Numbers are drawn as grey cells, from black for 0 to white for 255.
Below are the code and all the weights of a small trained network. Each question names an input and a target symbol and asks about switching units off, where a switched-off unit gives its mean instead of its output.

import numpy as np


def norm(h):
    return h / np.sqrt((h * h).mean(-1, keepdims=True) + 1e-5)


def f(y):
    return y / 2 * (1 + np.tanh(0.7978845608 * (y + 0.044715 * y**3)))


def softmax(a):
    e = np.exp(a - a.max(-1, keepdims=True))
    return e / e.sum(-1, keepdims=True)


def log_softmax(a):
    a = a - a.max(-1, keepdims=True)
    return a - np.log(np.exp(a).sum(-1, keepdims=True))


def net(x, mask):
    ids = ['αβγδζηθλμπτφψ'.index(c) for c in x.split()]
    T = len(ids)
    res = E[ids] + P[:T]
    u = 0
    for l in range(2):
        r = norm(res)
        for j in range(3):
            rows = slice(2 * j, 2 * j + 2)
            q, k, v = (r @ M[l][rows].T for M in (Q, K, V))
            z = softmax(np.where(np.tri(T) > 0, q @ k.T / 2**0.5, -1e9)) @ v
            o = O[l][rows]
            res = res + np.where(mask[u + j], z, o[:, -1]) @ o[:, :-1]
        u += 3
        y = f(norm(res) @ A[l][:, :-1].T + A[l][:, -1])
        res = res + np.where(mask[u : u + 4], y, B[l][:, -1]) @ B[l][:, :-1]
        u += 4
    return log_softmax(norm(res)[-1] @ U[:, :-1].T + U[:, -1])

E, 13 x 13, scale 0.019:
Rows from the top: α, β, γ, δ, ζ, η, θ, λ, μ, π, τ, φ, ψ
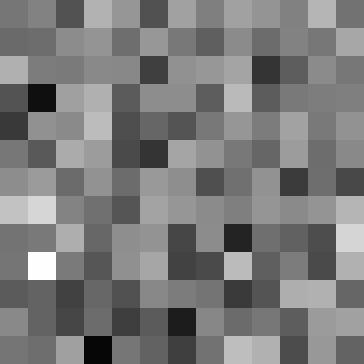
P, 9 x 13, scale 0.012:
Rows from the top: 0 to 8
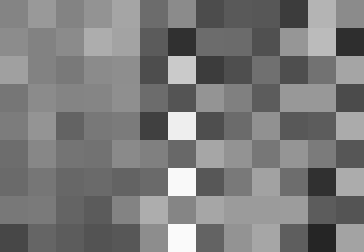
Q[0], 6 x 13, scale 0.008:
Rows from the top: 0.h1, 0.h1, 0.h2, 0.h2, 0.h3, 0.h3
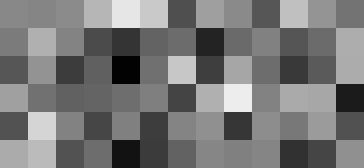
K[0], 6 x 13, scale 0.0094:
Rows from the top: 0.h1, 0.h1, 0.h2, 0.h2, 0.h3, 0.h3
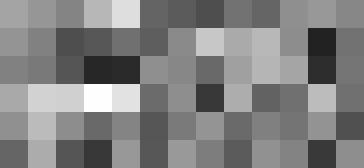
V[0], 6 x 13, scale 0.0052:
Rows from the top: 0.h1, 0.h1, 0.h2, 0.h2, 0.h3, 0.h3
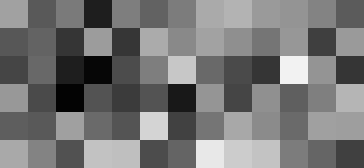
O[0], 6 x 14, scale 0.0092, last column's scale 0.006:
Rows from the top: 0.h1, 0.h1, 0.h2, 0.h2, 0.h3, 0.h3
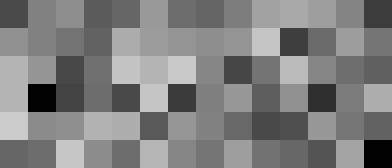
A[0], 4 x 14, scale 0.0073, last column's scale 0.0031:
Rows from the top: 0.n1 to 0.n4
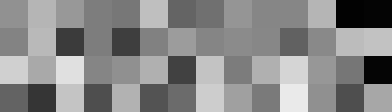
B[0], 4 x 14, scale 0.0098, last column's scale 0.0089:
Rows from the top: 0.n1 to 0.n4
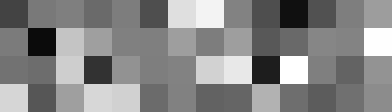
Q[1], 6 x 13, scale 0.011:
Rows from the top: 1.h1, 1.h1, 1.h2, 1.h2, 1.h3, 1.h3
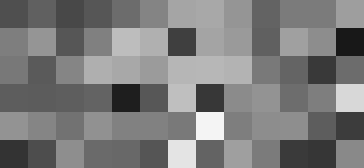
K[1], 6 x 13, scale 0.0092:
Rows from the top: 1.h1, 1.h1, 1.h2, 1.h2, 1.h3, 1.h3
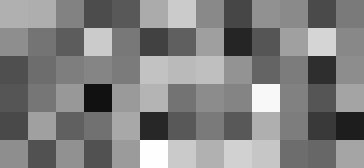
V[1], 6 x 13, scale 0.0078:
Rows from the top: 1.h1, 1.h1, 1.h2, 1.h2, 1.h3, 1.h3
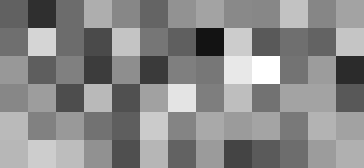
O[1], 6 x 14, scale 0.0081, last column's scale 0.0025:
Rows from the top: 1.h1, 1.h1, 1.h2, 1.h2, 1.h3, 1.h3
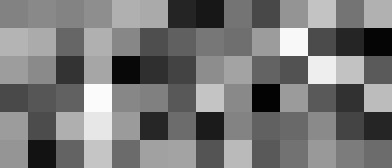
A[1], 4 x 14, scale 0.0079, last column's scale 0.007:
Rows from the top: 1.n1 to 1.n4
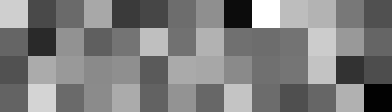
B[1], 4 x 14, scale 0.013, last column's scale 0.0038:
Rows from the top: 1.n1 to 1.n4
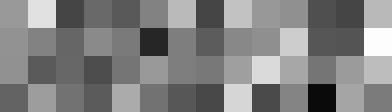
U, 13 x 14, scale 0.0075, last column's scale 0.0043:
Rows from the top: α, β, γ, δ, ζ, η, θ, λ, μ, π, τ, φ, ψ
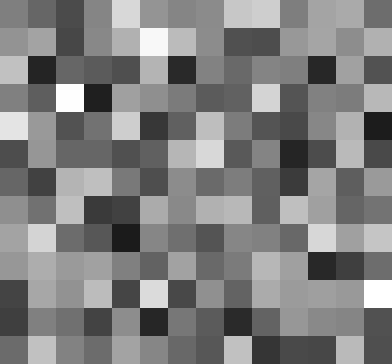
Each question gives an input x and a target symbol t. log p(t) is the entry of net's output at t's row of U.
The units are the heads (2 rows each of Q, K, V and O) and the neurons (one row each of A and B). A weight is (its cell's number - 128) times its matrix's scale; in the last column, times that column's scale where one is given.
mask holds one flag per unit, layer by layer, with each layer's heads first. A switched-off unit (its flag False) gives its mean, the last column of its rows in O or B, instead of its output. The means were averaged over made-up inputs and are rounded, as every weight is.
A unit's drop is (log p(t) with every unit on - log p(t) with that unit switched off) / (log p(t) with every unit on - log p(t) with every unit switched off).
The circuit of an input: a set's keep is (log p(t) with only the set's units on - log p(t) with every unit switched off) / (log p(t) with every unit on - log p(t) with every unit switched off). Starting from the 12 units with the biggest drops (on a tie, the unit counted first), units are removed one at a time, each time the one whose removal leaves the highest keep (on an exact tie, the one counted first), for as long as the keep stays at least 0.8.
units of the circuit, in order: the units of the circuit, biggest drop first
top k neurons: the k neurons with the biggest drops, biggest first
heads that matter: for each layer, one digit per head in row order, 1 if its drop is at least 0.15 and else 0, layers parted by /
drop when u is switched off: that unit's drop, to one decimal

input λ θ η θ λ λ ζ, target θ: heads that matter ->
000 / 001
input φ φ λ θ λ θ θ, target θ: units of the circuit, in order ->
(1.h3 1.h2)
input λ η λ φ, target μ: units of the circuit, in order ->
(1.h2 0.n2 1.n1)
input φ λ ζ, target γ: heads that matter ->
010 / 000
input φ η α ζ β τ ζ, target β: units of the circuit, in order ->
(0.h2)
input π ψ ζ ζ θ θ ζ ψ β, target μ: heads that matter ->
000 / 010
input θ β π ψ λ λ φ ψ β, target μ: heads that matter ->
100 / 010
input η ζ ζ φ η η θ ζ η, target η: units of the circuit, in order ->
(1.h3 1.h2 0.h1)
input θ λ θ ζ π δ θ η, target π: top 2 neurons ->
(0.n4 1.n1)
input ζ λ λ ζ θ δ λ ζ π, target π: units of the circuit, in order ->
(1.h1 0.h2)
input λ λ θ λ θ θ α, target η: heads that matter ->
101 / 101
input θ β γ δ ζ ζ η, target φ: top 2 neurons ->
(1.n2 0.n1)
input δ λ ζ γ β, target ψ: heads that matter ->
110 / 101
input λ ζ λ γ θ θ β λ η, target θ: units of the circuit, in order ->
(1.h3)
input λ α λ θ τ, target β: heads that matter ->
010 / 000
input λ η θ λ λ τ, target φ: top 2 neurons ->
(1.n2 0.n2)
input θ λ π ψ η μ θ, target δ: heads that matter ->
000 / 010
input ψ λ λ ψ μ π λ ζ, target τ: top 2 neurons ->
(0.n2 0.n4)
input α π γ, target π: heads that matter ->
000 / 100
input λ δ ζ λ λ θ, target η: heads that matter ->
000 / 000
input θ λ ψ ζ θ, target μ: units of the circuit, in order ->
(1.h2)
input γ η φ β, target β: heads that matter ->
001 / 011
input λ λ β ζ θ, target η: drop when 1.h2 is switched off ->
0.2
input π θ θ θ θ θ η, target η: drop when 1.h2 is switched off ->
0.2
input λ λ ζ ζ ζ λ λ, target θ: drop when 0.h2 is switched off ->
0.0
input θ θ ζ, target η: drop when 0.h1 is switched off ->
0.1
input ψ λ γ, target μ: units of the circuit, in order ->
(1.h2)
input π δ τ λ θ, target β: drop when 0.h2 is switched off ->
1.2
